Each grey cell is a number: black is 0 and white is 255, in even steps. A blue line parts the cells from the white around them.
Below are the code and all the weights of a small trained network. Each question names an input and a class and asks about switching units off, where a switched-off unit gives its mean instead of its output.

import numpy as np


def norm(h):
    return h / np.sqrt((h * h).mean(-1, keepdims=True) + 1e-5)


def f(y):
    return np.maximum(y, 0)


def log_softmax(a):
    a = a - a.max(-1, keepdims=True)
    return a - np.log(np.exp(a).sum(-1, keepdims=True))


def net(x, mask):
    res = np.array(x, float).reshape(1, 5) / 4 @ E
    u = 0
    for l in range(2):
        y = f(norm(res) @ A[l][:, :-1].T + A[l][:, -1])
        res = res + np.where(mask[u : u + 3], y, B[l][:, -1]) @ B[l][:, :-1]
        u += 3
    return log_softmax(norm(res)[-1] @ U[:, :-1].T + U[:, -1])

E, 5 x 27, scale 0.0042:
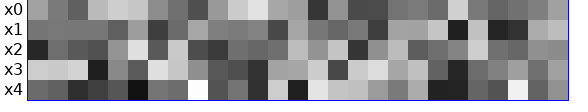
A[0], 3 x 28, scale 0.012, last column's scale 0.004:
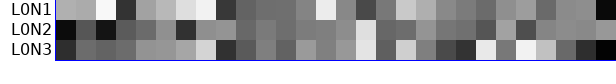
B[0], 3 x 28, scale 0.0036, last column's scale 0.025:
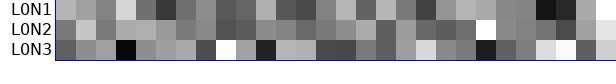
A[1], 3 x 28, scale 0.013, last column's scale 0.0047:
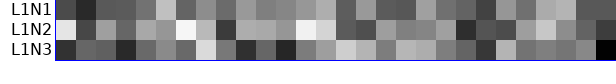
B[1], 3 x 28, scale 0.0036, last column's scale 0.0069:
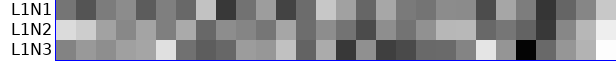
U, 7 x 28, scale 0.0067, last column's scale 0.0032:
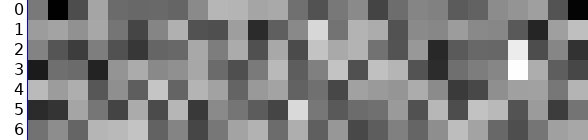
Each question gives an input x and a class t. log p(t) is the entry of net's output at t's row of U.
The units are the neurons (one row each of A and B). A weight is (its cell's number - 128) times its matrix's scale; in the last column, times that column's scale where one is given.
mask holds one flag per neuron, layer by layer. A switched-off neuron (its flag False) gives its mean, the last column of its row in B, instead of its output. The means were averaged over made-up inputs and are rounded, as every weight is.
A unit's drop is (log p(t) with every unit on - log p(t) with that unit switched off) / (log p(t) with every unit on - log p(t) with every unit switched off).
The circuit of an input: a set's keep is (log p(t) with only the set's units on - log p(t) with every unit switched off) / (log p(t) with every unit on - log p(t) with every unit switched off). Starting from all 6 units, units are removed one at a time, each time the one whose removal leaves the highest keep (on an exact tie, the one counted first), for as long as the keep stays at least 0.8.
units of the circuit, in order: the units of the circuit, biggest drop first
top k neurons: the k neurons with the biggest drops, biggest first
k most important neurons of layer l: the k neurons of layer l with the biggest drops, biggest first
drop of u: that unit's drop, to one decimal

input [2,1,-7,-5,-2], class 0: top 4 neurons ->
[L0N2 L0N1 L1N3 L1N2]
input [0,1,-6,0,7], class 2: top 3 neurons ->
[L0N3 L0N1 L1N2]
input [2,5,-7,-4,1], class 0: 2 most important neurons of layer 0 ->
[L0N2 L0N1]
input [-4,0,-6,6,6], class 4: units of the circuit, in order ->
[L0N1]
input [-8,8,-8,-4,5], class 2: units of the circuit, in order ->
[L0N1 L0N3 L1N2]
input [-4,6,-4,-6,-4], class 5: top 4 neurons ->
[L0N2 L0N1 L1N3 L1N2]
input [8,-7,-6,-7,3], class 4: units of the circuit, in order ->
[L1N2 L0N2 L0N1]
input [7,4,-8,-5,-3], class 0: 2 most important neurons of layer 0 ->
[L0N2 L0N1]
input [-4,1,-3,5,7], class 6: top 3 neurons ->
[L1N3 L0N1 L0N3]
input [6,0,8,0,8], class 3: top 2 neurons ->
[L0N3 L0N1]
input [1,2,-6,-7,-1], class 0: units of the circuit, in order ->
[L0N2 L0N1]
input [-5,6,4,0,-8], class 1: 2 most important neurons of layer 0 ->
[L0N1 L0N3]
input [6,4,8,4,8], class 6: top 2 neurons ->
[L0N1 L1N3]
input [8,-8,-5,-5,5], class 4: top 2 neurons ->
[L1N2 L0N2]
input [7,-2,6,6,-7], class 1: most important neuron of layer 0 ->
[L0N1]
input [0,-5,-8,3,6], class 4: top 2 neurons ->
[L0N1 L1N2]
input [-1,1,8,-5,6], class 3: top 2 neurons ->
[L0N3 L0N1]
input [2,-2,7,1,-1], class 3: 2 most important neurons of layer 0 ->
[L0N3 L0N2]
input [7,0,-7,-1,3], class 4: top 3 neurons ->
[L0N1 L0N2 L1N2]
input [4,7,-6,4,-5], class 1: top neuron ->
[L0N3]
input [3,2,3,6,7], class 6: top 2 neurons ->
[L1N3 L0N1]
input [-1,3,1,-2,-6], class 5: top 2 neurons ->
[L0N2 L1N3]
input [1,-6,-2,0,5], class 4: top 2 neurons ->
[L1N2 L0N2]
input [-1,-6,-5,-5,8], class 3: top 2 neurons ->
[L0N1 L0N3]
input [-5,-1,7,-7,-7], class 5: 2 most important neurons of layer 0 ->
[L0N1 L0N3]
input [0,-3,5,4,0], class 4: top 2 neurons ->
[L0N3 L0N1]
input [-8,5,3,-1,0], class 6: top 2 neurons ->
[L0N1 L1N3]
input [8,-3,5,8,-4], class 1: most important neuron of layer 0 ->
[L0N1]
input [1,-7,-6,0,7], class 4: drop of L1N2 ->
0.2
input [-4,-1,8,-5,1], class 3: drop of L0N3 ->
0.4
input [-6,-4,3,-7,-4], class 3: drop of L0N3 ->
0.2
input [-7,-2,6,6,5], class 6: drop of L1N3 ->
0.9
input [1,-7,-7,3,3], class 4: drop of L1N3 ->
0.0
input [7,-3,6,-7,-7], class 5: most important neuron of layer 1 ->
[L1N1]
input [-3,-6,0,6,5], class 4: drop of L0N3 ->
0.1
